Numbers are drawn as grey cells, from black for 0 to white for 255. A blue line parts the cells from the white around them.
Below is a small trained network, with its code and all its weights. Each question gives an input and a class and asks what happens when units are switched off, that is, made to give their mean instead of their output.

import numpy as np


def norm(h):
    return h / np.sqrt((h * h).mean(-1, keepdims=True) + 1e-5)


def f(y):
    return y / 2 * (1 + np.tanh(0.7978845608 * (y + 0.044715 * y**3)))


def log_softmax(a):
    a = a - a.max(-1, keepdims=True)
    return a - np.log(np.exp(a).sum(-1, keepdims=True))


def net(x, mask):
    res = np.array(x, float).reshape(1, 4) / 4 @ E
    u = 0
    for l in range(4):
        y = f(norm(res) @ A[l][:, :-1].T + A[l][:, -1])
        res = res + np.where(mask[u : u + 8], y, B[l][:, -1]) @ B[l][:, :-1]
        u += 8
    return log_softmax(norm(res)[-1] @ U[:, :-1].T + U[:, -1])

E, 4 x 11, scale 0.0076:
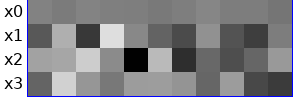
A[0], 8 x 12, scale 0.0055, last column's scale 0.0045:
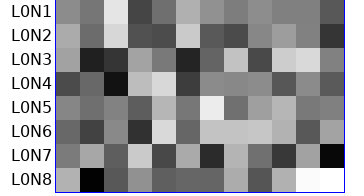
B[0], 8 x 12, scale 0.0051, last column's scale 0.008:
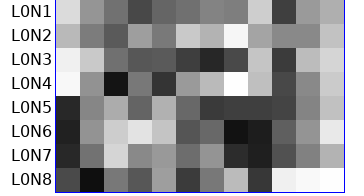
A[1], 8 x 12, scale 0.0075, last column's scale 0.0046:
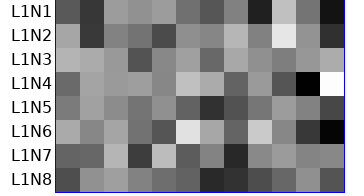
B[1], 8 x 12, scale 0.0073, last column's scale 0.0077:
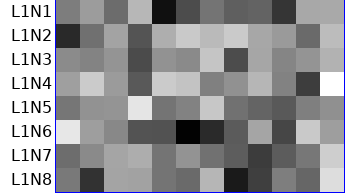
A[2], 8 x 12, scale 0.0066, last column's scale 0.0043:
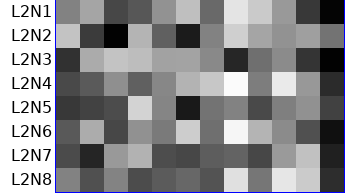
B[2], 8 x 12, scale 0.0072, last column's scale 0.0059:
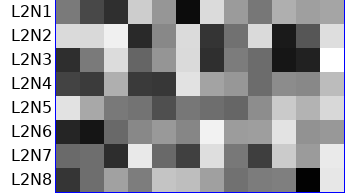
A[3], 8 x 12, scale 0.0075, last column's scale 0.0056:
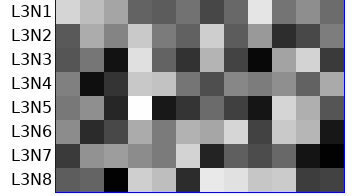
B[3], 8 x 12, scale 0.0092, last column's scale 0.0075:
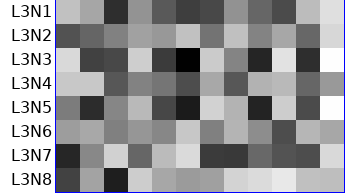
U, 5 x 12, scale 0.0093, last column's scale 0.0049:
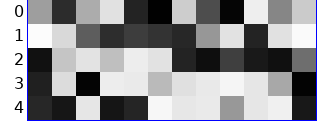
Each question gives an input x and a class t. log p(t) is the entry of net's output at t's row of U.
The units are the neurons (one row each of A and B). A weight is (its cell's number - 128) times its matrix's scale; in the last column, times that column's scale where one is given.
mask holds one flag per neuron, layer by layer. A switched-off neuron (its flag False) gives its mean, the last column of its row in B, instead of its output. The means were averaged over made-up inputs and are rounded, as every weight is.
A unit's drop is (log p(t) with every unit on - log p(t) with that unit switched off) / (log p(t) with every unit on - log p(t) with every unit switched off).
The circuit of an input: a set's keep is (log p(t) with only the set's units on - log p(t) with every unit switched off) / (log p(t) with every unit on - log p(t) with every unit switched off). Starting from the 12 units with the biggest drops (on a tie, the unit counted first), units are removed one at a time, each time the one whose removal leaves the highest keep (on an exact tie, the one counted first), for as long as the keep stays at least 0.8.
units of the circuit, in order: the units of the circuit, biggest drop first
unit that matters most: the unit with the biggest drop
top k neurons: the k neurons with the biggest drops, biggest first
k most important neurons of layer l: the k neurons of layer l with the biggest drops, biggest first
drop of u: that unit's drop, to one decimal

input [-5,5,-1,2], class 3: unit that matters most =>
L0N8
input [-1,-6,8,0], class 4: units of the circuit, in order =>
[L1N2, L0N2]
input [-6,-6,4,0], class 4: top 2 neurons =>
[L1N2, L0N3]
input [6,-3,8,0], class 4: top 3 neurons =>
[L1N2, L0N3, L0N2]
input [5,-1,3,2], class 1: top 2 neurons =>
[L0N8, L1N6]
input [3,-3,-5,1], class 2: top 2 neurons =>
[L0N8, L2N3]
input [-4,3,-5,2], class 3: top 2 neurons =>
[L0N8, L0N4]
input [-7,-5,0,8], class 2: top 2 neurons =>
[L0N4, L0N5]
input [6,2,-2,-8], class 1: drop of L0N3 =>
0.7
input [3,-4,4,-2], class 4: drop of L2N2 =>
0.0
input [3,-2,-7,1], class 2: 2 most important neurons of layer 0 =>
[L0N8, L0N6]
